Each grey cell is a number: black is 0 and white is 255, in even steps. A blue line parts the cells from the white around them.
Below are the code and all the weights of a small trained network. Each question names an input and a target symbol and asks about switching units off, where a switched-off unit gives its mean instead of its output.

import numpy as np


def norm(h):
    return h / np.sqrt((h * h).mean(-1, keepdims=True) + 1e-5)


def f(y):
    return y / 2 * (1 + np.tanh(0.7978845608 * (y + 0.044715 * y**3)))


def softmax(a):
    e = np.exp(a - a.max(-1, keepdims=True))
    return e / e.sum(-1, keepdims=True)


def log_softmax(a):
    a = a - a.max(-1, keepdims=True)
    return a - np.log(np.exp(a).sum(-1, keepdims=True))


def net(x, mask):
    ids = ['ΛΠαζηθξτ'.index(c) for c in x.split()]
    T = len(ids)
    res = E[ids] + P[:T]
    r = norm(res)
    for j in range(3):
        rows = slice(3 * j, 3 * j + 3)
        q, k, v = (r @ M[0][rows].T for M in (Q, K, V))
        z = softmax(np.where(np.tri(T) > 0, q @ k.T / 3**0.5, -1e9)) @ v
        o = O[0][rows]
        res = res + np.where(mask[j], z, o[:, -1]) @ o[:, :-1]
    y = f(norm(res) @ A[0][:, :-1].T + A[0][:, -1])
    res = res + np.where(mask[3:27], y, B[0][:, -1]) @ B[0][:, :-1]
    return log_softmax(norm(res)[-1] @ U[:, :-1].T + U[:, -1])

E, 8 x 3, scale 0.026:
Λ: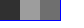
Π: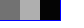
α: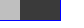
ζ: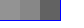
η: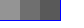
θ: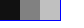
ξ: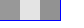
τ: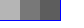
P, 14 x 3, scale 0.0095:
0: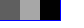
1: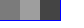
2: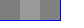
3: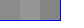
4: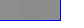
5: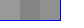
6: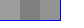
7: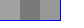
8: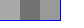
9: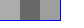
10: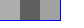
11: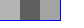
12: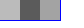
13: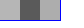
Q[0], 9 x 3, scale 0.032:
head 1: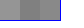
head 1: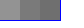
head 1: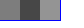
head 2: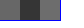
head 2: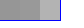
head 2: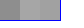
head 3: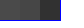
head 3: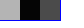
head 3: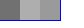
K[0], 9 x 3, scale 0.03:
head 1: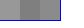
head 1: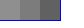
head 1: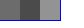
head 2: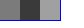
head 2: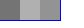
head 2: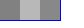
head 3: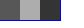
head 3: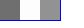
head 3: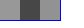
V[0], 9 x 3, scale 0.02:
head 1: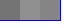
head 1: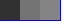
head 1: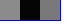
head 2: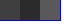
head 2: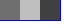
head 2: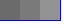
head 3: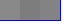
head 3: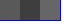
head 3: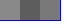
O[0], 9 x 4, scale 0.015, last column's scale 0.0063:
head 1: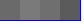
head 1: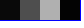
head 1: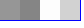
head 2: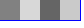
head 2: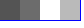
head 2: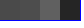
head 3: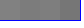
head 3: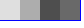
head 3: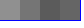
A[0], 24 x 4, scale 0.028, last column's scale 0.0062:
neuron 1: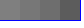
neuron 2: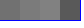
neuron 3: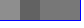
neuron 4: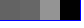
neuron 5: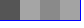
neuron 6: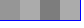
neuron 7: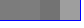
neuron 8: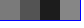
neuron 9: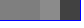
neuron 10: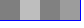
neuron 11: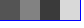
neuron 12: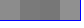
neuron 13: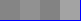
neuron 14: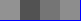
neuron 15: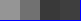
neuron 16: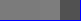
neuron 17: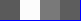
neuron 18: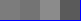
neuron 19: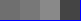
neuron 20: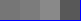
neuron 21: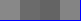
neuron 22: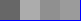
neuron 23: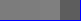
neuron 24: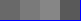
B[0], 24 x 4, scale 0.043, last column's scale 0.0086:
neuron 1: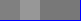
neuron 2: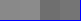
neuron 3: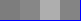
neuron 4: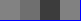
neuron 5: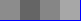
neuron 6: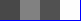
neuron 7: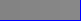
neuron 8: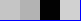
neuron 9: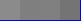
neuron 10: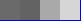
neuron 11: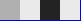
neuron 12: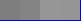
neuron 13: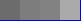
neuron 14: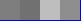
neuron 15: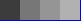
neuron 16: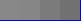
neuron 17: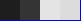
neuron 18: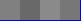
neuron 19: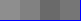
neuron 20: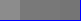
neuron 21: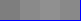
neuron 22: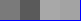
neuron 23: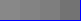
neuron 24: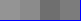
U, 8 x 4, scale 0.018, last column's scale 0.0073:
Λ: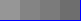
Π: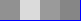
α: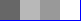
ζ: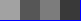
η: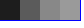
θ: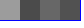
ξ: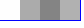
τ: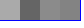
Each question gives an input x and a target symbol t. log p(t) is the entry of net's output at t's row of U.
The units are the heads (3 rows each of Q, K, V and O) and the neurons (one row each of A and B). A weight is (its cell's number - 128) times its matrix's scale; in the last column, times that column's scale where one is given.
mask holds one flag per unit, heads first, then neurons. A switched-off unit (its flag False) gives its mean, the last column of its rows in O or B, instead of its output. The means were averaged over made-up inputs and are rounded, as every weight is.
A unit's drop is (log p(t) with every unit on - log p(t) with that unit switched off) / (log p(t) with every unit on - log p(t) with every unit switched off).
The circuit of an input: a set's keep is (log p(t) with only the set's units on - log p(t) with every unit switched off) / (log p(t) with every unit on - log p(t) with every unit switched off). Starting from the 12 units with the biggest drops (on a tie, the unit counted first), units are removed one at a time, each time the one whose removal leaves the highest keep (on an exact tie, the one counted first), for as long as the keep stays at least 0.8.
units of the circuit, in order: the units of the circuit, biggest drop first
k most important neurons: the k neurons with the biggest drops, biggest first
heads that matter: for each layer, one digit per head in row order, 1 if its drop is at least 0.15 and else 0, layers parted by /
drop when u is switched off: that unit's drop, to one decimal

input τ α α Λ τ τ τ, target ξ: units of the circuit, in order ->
(head 1)
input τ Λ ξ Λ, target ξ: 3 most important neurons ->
(neuron 11; neuron 8; neuron 6)
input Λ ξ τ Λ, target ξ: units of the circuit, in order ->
(head 1; neuron 8)
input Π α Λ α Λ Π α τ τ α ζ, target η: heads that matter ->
000
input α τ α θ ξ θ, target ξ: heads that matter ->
111
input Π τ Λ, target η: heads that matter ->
110
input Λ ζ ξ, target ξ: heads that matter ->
110
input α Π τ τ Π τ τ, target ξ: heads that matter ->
110
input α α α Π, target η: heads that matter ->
010
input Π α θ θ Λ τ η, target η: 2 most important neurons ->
(neuron 6; neuron 11)
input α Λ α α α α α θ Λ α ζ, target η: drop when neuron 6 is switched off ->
0.3
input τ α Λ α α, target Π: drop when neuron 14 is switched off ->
0.0
